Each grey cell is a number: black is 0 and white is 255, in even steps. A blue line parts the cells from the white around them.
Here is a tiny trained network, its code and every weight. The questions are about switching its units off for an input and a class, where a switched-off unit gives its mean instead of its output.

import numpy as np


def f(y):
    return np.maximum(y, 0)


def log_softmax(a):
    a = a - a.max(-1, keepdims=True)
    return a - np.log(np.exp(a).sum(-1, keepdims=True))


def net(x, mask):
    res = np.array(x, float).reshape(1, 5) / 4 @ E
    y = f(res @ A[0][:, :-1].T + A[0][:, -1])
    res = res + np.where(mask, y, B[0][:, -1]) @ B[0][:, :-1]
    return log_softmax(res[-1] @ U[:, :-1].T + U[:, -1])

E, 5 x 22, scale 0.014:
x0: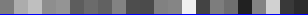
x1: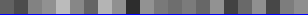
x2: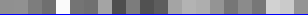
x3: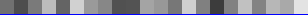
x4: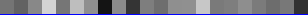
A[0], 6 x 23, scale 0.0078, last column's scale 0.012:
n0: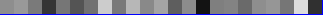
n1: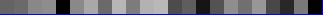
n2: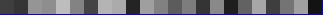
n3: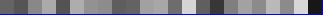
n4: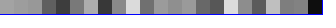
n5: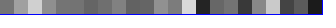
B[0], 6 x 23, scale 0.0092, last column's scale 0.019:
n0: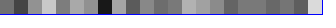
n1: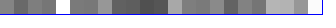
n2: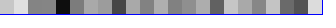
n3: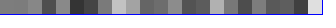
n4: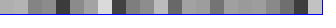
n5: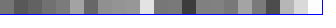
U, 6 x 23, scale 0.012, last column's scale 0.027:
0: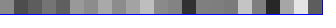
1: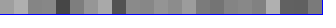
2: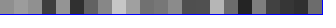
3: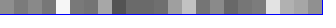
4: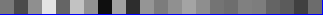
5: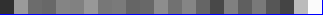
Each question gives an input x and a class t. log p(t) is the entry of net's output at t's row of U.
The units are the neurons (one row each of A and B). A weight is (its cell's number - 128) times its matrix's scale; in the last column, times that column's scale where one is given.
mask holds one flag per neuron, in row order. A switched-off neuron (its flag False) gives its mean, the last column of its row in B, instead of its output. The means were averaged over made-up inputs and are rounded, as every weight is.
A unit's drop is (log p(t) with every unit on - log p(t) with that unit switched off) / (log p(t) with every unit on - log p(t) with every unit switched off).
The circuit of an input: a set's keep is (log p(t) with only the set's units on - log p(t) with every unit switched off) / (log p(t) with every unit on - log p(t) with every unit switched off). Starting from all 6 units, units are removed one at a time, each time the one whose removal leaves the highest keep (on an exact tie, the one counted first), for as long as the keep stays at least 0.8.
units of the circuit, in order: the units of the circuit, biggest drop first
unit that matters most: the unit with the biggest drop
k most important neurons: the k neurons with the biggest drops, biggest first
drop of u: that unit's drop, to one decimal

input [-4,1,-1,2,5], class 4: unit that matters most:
n5
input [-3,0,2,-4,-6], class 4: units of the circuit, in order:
(n0; n3; n5)
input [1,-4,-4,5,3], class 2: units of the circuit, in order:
(n3; n0)
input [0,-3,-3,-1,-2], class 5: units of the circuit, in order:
(n2; n3; n5)
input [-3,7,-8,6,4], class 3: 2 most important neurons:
(n1; n4)
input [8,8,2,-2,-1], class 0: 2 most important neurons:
(n5; n4)
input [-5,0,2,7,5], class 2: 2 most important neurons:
(n3; n5)
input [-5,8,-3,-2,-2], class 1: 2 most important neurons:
(n2; n5)
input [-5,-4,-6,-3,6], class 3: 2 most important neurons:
(n1; n5)
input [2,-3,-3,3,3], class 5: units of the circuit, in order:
(n0; n2)
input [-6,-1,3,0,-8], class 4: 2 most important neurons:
(n0; n5)
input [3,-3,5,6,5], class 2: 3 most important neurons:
(n3; n1; n0)
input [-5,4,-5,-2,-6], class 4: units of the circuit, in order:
(n0; n5)
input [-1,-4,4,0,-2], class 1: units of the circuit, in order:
(n1)
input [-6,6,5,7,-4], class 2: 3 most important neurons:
(n3; n5; n1)
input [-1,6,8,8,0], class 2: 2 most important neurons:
(n3; n1)
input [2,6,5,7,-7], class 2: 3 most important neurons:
(n3; n1; n4)
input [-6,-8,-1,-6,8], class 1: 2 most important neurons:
(n5; n0)
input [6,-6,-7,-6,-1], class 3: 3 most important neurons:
(n1; n3; n2)
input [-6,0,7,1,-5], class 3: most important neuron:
(n5)
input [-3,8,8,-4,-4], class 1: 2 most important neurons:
(n2; n1)
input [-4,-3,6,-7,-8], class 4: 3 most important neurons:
(n0; n3; n1)
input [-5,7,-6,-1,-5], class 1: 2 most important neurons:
(n2; n5)
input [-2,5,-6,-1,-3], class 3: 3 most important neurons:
(n1; n5; n4)
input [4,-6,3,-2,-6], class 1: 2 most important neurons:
(n4; n1)
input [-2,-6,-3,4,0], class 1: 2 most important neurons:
(n5; n4)
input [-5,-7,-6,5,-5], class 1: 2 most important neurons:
(n4; n5)
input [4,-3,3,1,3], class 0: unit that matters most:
n1
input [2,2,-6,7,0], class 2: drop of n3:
1.3
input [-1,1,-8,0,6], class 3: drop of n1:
0.7
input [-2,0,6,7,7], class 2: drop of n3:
0.7
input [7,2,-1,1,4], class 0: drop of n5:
0.7
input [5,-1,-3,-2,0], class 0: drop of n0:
0.0
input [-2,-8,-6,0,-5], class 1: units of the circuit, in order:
(n4)
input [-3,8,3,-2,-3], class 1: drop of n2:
0.4
